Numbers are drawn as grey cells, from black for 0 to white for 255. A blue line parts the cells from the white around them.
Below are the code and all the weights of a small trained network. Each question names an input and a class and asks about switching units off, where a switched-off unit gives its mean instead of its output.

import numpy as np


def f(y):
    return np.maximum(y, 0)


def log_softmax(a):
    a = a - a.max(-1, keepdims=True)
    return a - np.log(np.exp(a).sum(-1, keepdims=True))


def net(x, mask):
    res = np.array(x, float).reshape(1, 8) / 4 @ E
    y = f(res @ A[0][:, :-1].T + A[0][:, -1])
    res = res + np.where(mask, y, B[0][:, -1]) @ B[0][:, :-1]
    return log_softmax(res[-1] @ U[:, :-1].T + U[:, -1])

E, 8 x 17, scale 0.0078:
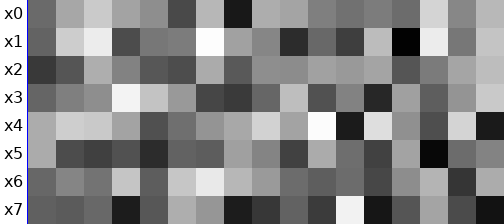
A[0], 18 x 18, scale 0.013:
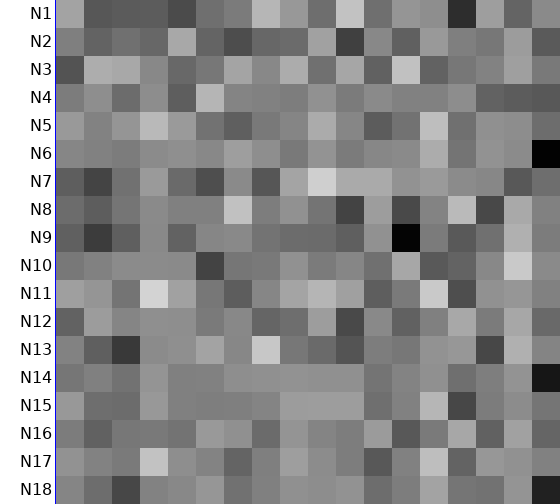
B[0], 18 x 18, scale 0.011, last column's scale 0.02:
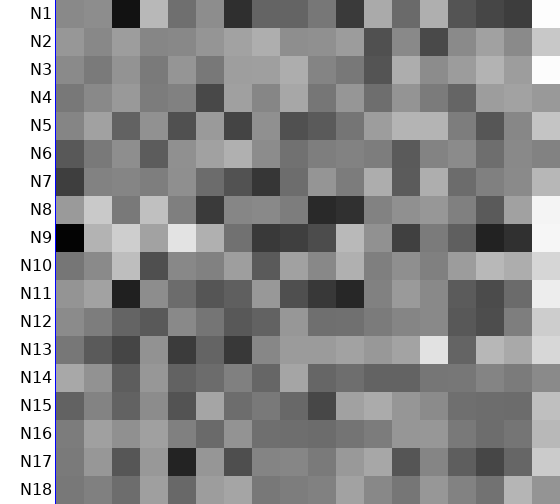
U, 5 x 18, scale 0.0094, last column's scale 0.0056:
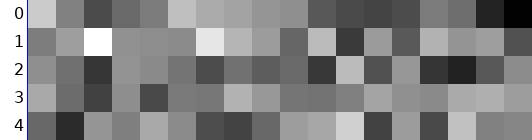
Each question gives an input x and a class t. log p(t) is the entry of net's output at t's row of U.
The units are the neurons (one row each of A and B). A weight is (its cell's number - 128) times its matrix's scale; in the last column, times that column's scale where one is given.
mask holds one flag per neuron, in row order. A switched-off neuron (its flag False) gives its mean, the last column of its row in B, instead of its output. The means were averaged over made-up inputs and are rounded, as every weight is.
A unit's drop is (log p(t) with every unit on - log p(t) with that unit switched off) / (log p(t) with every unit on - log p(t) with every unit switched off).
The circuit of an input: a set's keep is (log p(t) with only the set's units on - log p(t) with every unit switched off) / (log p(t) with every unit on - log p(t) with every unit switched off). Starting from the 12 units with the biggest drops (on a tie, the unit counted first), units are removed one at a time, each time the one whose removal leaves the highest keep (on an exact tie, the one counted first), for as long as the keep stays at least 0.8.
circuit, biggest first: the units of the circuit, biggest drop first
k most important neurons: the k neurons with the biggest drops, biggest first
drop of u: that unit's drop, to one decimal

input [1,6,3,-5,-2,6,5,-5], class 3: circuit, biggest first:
[N9]
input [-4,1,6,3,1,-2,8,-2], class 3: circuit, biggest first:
[N1 N9]
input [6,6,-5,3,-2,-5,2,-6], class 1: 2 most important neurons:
[N1 N10]
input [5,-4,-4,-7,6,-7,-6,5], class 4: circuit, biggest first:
[N11 N8]
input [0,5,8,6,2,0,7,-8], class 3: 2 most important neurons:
[N11 N9]
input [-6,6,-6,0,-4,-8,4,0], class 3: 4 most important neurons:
[N9 N1 N13 N11]
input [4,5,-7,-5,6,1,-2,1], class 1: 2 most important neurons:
[N11 N13]
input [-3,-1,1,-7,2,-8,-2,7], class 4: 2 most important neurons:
[N11 N1]
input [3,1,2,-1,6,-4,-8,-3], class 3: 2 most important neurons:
[N9 N3]
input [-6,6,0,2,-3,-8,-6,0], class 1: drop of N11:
0.1
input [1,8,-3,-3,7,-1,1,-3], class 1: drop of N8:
0.0
